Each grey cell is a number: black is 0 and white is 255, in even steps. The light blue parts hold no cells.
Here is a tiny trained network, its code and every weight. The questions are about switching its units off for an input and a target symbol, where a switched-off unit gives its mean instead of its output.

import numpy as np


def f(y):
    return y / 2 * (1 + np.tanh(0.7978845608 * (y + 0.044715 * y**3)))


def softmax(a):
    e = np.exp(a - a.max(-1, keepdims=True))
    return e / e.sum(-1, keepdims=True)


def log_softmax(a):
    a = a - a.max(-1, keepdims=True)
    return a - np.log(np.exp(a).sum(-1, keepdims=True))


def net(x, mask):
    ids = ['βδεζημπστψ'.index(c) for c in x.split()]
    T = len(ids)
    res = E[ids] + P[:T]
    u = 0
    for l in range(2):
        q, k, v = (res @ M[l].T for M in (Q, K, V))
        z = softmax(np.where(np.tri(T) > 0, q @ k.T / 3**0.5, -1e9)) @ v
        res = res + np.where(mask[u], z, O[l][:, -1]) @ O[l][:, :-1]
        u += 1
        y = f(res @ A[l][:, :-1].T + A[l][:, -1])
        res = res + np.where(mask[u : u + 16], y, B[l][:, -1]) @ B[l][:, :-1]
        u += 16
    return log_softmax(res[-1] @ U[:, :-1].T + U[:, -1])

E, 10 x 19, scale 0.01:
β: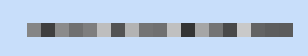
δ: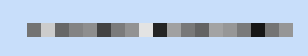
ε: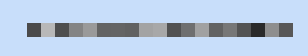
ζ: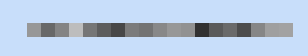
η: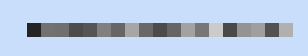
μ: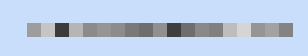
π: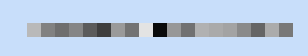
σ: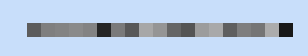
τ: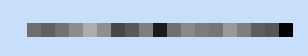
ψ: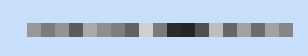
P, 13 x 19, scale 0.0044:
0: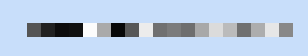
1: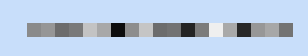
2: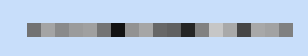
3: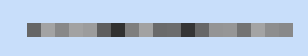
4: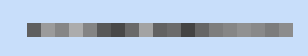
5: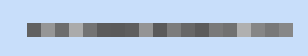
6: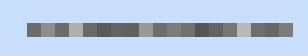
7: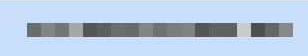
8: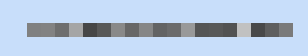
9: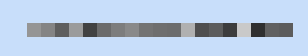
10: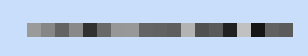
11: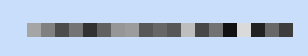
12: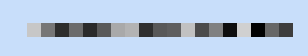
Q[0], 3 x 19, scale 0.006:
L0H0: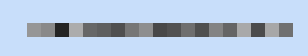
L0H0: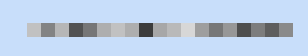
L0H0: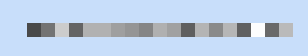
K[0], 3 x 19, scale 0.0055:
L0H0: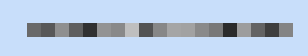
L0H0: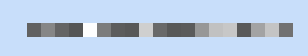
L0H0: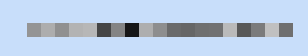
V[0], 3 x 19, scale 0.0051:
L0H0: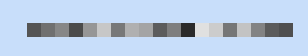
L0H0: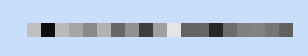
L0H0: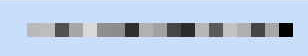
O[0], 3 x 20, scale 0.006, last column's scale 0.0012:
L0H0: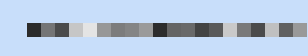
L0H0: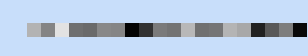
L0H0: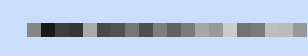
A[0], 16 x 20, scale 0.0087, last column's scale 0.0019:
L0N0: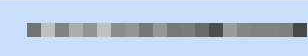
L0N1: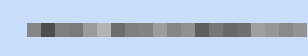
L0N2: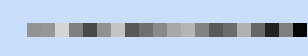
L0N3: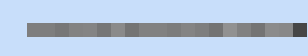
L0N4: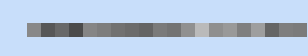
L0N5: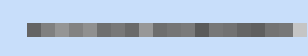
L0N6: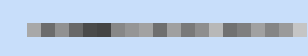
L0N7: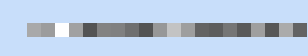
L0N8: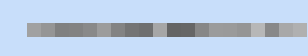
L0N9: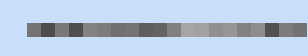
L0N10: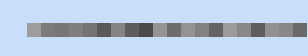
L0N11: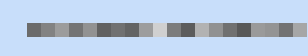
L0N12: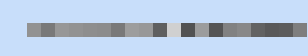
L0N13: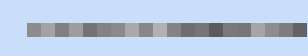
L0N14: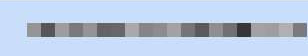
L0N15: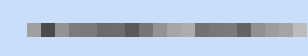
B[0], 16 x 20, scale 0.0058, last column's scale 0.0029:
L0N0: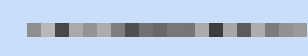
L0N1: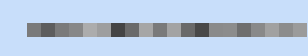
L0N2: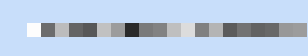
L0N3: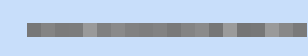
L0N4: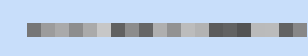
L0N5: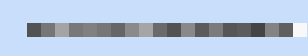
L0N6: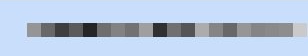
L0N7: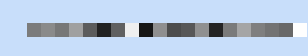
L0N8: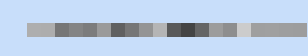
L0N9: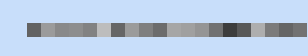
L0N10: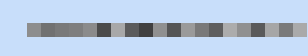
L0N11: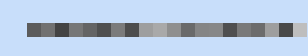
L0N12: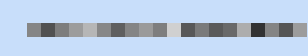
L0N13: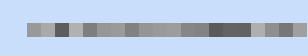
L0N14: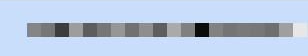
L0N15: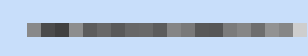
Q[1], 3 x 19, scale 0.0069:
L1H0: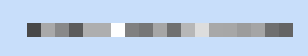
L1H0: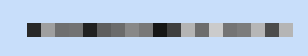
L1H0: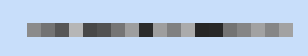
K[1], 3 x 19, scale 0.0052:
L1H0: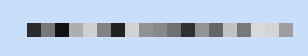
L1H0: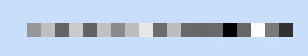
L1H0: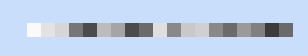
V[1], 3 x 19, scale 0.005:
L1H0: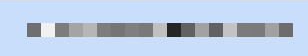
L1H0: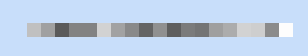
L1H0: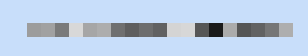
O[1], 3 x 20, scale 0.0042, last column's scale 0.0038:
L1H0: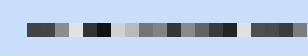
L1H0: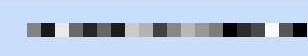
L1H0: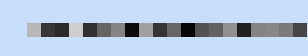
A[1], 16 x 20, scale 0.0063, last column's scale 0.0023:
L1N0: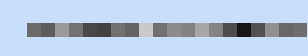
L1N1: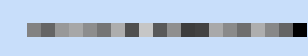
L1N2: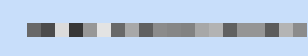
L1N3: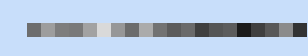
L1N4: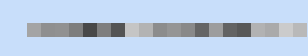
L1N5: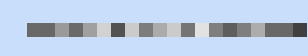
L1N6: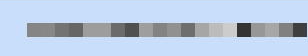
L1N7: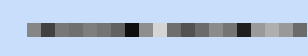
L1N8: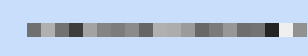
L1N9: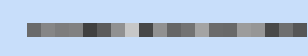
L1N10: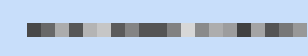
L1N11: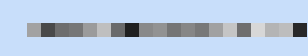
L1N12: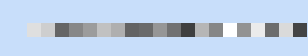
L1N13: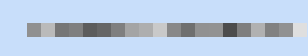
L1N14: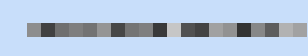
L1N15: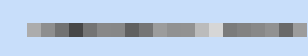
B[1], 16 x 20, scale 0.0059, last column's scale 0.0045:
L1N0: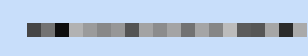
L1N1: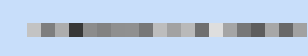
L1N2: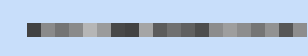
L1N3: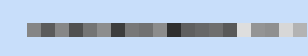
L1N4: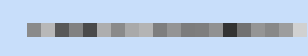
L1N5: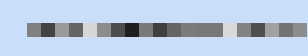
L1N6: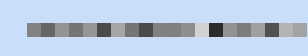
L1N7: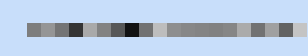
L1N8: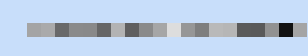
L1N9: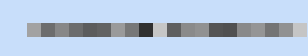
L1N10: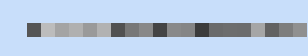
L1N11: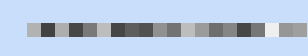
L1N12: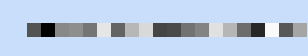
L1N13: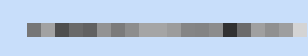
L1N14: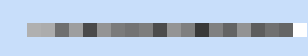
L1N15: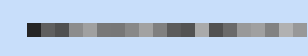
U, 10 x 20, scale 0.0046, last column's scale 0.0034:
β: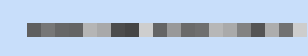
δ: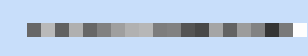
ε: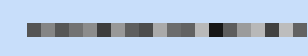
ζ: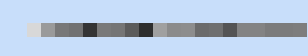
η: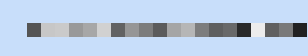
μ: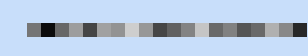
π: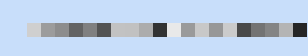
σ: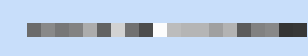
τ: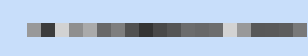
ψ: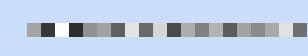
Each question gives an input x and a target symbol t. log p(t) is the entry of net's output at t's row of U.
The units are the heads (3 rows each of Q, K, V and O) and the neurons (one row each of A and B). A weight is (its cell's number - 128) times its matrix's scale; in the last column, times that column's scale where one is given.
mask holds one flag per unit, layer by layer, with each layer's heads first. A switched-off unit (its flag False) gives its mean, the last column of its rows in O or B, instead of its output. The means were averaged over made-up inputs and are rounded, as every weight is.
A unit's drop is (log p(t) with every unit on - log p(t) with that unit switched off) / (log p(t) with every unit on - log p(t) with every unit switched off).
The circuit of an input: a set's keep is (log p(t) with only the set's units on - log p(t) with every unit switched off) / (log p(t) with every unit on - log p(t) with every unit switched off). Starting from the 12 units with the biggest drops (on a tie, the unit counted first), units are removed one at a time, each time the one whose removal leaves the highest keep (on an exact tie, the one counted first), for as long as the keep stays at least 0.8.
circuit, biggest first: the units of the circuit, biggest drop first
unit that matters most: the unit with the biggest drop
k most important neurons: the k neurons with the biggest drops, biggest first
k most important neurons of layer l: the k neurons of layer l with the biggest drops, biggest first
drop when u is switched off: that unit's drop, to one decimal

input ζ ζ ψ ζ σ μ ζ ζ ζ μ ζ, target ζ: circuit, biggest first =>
(L0H0 L0N2)
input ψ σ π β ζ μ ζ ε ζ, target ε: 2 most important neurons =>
(L0N7 L0N15)
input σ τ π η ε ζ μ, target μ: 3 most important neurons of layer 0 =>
(L0N7 L0N0 L0N14)
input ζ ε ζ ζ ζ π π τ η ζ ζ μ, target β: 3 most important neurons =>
(L1N12 L0N7 L0N2)
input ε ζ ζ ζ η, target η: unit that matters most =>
L1H0
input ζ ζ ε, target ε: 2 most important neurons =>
(L1N6 L0N11)
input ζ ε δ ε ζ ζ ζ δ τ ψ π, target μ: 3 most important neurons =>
(L0N6 L1N12 L1N15)
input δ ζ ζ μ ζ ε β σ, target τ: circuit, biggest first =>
(L0H0 L1N13)
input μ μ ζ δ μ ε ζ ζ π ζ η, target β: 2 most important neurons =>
(L1N2 L1N5)
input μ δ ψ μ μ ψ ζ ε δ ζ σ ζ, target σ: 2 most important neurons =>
(L1N8 L0N11)
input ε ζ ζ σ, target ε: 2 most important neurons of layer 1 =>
(L1N15 L1N12)
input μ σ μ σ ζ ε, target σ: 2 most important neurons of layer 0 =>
(L0N11 L0N7)
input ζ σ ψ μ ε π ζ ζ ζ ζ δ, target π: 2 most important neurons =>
(L1N8 L0N2)
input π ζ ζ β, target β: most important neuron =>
(L1N2)
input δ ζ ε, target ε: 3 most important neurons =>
(L0N11 L1N6 L1N15)
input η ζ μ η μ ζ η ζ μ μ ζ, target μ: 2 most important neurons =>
(L0N7 L1N0)
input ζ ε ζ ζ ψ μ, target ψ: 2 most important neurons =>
(L0N8 L1N12)
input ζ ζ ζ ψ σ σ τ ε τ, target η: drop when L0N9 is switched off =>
0.3
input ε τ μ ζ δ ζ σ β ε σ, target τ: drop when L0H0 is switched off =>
1.2
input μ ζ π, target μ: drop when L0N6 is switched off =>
0.5
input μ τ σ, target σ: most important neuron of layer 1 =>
(L1N3)
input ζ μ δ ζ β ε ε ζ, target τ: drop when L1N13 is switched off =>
0.2
